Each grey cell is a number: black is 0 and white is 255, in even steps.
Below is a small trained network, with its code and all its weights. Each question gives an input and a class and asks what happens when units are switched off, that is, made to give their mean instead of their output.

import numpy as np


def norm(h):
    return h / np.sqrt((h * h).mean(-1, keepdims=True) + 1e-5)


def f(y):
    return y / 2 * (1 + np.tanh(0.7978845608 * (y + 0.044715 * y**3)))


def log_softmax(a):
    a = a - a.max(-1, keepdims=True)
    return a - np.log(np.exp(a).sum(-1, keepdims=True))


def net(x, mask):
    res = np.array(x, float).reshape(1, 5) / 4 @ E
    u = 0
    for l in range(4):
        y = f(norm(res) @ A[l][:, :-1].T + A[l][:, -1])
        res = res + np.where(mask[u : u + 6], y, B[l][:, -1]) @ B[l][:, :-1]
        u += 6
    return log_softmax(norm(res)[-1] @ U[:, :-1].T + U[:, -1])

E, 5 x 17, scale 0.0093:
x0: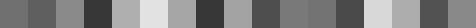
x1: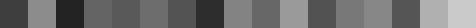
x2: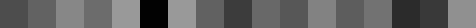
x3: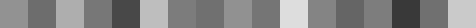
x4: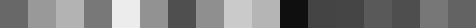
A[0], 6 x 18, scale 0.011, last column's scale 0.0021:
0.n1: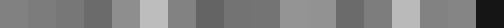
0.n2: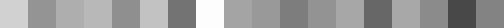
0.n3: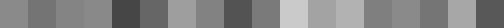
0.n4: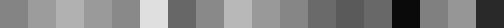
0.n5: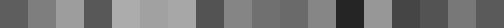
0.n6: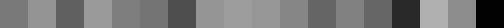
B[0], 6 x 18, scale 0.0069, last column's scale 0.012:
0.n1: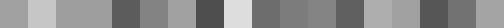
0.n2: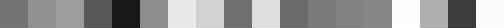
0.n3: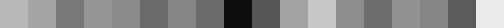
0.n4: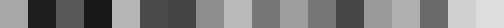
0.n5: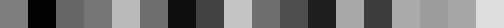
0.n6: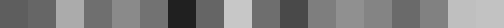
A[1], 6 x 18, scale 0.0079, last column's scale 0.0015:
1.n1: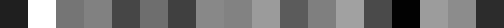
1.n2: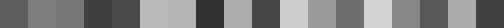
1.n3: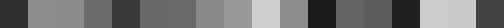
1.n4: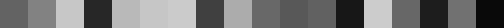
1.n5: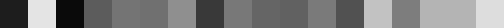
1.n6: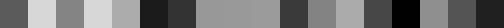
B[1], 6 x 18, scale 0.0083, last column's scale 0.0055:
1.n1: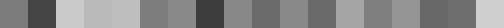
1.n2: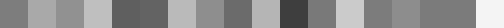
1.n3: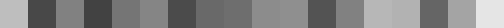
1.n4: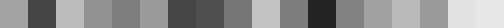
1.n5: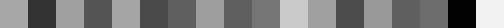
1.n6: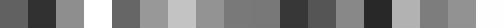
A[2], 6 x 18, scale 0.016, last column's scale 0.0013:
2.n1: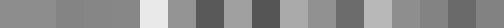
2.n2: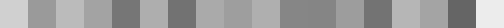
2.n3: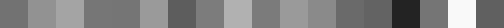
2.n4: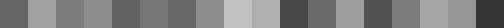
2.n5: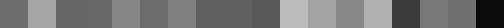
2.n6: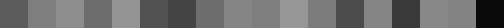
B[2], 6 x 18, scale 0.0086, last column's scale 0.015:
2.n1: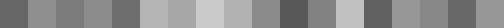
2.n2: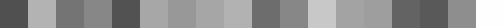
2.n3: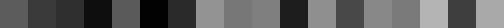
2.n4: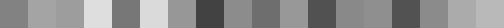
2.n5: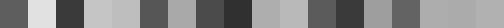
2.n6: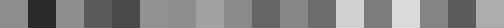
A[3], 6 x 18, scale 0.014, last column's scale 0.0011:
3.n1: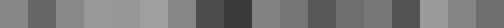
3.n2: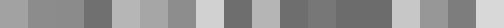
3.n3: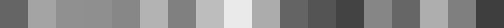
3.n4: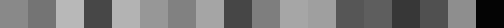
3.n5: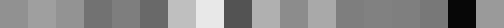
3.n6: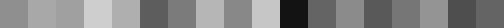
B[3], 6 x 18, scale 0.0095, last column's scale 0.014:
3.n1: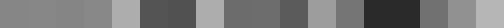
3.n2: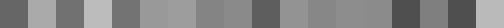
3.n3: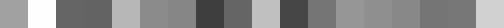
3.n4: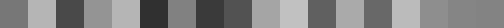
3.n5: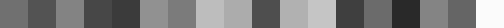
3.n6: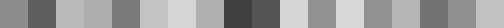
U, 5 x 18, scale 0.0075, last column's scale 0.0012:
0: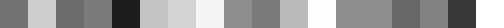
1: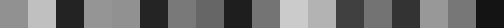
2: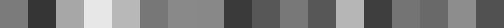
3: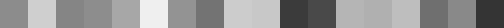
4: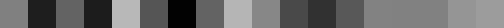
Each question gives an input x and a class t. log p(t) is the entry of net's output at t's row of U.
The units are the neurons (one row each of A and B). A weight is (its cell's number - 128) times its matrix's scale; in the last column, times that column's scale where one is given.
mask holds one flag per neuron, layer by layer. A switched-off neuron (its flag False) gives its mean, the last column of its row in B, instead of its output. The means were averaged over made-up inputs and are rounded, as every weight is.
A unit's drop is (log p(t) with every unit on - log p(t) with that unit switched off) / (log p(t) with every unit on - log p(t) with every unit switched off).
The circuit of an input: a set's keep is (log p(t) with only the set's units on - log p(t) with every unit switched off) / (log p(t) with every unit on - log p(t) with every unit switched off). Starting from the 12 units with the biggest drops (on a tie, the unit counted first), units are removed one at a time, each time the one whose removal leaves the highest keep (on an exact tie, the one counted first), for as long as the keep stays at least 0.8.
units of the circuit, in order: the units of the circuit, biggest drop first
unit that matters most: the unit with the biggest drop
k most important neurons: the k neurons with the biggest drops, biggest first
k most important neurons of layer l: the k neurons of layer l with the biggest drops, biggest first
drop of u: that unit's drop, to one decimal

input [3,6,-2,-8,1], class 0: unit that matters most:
1.n5
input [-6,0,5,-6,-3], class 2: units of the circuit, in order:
[0.n2 1.n6]
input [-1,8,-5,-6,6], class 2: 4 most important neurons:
[1.n6 0.n2 0.n4 1.n1]
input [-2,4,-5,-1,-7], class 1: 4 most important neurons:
[0.n2 2.n5 0.n3 1.n6]
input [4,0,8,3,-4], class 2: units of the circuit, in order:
[0.n5 0.n4]
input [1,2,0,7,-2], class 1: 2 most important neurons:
[0.n2 0.n3]
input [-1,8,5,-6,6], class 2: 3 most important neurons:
[1.n6 0.n4 3.n6]
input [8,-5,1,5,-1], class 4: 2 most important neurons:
[0.n5 0.n2]
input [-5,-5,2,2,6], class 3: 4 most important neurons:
[0.n3 3.n3 2.n4 1.n5]
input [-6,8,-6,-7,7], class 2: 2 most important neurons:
[1.n6 1.n1]
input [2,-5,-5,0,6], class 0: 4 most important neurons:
[0.n2 0.n6 3.n5 3.n2]
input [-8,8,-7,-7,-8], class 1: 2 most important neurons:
[0.n2 2.n5]
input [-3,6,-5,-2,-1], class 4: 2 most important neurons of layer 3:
[3.n6 3.n2]
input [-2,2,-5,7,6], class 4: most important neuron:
[0.n4]
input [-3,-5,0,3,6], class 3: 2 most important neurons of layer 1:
[1.n5 1.n2]
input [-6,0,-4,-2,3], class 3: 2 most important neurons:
[2.n4 0.n6]
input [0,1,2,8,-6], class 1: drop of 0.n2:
0.2
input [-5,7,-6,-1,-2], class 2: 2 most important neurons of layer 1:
[1.n1 1.n6]
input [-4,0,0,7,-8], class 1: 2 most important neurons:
[0.n2 2.n5]
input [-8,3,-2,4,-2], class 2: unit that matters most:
0.n6
